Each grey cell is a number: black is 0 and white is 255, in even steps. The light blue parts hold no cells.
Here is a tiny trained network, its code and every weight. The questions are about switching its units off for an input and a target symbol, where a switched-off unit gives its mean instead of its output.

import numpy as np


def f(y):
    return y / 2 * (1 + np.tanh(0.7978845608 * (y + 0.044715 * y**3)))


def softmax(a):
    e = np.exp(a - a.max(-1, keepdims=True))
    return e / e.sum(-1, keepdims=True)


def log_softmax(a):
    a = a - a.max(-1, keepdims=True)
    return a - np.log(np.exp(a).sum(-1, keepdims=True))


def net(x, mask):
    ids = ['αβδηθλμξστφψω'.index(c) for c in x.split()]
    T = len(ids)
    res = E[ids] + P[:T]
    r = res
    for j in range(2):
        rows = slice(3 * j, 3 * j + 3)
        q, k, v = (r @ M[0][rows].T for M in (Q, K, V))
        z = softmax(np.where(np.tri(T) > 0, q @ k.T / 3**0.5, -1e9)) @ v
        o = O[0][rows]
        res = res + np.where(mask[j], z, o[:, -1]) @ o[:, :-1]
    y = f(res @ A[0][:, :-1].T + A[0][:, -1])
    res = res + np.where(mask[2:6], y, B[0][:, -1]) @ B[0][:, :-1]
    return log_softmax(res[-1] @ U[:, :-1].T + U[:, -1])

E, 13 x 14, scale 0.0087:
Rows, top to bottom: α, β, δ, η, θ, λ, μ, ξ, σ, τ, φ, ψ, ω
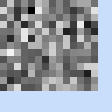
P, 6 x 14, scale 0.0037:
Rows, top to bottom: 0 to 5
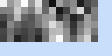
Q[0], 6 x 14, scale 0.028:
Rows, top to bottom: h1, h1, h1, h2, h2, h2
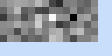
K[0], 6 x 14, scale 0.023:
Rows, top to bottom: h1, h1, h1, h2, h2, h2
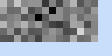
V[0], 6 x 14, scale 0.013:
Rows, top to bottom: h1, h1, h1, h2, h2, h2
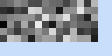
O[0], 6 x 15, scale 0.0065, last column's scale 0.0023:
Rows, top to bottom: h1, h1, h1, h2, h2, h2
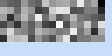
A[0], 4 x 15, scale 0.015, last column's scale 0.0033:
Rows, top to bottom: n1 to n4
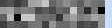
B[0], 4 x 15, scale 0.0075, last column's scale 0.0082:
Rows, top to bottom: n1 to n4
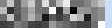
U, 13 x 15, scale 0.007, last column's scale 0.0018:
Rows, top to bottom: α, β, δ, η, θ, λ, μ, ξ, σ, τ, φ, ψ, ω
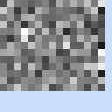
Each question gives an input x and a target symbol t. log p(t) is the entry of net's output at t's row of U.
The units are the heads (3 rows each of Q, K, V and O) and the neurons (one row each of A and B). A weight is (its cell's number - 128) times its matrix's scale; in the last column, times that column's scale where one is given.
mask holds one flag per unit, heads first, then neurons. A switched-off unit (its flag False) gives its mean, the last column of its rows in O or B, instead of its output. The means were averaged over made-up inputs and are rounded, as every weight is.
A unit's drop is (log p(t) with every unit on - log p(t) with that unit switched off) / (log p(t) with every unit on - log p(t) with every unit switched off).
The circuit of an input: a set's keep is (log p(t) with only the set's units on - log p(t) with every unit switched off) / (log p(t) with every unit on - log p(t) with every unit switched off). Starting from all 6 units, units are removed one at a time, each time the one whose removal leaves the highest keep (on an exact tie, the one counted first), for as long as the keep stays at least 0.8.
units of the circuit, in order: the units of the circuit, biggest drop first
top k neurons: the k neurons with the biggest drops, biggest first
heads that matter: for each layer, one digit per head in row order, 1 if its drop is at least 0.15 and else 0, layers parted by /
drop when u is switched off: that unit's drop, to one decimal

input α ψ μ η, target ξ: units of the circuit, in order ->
(h2)
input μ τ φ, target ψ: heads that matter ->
11
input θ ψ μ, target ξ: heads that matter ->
01
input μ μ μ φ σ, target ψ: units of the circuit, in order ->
(h1 h2)
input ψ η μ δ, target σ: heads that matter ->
10
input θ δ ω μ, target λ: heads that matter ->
11
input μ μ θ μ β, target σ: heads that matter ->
10
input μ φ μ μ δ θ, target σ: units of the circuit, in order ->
(h1 n4 n1)
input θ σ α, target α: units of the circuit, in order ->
(h2 h1)
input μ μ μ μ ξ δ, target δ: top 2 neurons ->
(n3 n1)
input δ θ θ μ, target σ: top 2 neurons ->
(n1 n4)
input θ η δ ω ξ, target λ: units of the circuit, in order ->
(h2 h1)
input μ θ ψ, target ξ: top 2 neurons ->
(n4 n1)
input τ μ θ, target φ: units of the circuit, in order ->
(h2)
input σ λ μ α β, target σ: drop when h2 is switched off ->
0.2
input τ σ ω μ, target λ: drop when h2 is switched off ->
0.6
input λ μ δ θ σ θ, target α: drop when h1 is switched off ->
0.3
